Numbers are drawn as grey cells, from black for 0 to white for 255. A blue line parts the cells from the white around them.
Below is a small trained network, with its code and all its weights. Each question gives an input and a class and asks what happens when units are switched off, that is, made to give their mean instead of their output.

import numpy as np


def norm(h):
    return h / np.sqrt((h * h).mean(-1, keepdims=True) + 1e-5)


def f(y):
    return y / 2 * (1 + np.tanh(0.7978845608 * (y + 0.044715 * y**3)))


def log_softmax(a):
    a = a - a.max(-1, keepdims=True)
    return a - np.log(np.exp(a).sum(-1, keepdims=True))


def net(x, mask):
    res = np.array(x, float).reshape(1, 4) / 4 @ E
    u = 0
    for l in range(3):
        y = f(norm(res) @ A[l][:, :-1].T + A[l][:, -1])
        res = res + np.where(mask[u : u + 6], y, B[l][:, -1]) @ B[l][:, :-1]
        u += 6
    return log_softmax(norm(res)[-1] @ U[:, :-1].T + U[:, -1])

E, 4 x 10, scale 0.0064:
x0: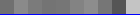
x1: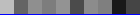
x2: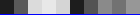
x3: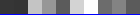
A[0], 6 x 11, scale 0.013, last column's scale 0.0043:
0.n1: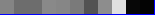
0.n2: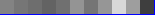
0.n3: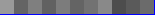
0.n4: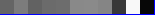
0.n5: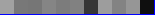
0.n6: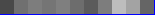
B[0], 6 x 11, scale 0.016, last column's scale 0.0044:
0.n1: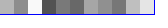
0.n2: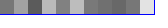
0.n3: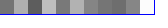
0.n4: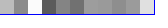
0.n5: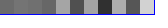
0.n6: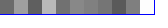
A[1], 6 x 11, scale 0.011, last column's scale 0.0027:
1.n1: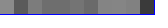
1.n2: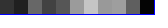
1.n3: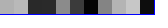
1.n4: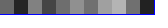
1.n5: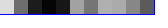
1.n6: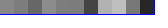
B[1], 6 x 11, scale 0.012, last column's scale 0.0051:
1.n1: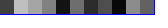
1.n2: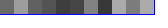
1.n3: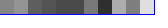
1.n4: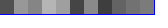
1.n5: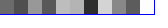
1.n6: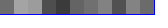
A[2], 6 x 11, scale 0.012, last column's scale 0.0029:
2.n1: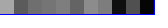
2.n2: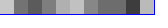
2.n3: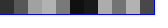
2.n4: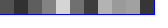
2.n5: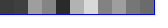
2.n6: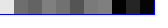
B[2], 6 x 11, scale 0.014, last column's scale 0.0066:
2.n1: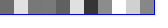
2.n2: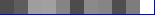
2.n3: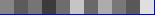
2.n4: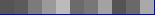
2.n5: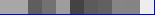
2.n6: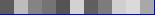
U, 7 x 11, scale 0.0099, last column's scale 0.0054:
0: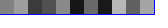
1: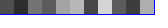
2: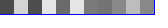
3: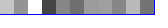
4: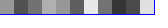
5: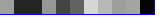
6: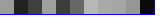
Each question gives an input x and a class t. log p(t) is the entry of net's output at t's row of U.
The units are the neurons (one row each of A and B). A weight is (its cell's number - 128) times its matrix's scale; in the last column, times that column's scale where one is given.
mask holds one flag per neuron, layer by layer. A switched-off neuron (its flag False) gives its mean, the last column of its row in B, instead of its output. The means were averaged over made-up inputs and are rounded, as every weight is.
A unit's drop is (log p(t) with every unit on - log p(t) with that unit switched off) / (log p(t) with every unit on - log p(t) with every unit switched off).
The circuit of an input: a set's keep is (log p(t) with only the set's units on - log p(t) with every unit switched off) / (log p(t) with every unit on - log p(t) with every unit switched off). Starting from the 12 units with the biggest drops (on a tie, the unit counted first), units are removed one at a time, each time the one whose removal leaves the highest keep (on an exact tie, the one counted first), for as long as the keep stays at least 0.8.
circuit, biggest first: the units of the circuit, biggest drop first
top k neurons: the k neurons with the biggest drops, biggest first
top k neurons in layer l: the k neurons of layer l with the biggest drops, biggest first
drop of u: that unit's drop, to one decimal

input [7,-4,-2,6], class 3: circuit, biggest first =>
[0.n4]
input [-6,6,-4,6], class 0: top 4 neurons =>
[2.n5 0.n2 0.n6 0.n4]
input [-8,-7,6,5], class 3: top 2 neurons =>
[0.n1 0.n3]
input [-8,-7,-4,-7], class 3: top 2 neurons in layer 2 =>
[2.n5 2.n4]
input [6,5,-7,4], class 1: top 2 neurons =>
[1.n5 0.n1]
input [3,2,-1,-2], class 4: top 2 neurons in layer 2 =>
[2.n6 2.n1]
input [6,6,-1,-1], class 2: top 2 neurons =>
[0.n3 0.n1]
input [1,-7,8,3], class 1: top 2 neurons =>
[2.n3 0.n3]
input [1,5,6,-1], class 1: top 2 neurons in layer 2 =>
[2.n3 2.n4]
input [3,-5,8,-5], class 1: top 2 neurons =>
[2.n3 0.n6]
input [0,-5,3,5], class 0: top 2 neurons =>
[2.n5 0.n3]
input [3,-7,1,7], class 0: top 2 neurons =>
[2.n5 0.n3]
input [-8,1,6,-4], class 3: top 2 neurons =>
[0.n1 1.n5]
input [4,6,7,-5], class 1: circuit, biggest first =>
[2.n3]
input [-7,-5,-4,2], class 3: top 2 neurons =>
[0.n1 0.n3]
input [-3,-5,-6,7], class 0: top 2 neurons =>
[1.n2 2.n5]
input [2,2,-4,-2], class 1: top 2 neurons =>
[1.n5 0.n6]
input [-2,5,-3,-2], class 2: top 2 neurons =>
[0.n3 2.n6]
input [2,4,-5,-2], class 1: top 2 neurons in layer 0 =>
[0.n6 0.n2]
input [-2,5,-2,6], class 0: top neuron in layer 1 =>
[1.n2]
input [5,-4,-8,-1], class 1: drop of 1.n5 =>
0.3
